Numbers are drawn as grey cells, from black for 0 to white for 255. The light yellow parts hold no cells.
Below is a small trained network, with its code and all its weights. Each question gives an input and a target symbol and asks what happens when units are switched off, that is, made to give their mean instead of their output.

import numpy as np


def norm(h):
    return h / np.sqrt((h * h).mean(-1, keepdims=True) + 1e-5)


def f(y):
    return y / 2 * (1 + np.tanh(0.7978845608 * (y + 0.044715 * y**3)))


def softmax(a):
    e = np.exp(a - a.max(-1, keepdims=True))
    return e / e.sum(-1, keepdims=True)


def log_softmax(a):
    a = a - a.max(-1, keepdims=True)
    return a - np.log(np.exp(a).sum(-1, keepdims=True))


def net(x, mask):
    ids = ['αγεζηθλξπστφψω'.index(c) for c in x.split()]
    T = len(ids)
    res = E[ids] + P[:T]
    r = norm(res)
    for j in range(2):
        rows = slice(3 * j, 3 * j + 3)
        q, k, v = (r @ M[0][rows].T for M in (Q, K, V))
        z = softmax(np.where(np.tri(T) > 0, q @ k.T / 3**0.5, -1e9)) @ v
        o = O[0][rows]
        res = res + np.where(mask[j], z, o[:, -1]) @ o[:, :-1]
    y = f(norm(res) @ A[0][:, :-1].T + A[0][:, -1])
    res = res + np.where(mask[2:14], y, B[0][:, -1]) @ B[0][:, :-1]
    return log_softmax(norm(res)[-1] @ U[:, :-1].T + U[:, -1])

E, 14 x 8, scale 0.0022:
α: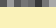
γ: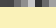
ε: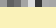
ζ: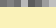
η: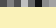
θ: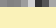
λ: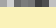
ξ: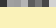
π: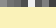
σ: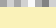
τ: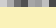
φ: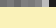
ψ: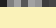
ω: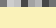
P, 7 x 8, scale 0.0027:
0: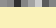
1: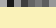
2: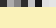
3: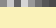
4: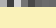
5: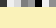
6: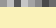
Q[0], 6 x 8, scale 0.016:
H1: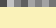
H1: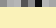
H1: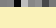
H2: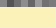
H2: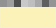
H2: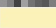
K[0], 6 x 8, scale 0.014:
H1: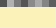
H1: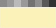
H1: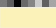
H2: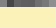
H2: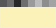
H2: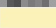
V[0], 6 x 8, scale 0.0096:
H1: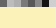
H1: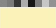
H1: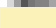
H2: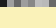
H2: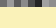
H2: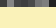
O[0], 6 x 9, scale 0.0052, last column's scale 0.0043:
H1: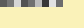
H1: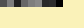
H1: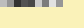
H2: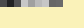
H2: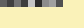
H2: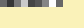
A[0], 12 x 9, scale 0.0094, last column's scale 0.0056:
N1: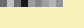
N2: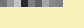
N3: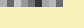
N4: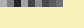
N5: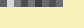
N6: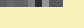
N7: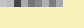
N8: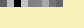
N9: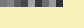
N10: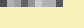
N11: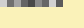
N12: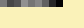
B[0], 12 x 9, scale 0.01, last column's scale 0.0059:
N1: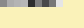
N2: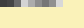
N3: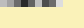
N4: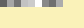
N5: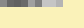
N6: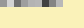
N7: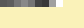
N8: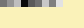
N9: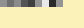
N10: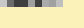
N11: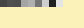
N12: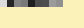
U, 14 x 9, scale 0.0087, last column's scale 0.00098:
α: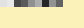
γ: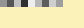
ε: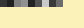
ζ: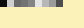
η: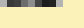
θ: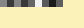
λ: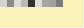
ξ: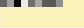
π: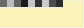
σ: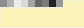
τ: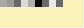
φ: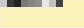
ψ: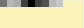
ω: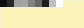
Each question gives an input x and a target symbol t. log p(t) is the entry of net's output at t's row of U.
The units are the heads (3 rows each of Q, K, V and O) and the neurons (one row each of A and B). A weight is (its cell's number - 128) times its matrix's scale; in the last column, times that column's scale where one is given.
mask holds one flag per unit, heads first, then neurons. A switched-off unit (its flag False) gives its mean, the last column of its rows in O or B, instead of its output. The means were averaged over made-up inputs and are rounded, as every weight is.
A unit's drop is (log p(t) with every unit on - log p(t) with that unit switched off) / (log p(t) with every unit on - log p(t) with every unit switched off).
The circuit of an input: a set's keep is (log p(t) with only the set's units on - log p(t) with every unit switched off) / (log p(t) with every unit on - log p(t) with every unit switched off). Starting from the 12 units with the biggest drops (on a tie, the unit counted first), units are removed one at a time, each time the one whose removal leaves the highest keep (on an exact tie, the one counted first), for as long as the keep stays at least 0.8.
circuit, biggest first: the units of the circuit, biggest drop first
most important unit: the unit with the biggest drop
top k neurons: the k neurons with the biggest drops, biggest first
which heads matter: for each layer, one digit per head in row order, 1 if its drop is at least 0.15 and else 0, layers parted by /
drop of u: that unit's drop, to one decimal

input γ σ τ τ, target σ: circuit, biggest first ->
[H1]
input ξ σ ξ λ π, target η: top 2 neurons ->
[N3; N11]
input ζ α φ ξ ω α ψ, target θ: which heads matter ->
11
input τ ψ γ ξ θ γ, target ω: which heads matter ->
10
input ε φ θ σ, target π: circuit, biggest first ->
[H1; N8]
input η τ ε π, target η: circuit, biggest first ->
[H1; N12]
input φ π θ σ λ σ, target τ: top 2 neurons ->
[N10; N1]
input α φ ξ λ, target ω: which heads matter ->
11
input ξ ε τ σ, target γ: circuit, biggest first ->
[H1; N10]
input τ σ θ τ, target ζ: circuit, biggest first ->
[N4; N8; H1; N7]
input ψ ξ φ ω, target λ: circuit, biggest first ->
[H2; H1; N3]
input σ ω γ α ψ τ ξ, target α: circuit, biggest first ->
[H2; H1; N10; N7]
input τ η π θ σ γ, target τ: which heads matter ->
01
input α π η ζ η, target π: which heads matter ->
11
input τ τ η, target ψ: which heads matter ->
10
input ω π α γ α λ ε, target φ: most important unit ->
H1
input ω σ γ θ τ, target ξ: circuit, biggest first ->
[H1; N4; N7]
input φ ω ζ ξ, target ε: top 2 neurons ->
[N8; N12]
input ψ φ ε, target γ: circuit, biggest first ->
[H1; N3; N2]
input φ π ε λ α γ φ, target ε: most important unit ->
H2
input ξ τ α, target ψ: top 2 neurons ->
[N1; N7]
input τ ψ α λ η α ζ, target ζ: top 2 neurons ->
[N4; N8]
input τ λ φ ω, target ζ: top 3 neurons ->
[N4; N8; N7]
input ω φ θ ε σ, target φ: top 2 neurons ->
[N11; N10]
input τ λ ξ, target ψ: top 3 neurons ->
[N1; N11; N7]
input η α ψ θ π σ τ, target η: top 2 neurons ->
[N12; N6]
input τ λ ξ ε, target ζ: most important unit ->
N4
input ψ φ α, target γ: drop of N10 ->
0.0
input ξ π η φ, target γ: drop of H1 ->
0.5
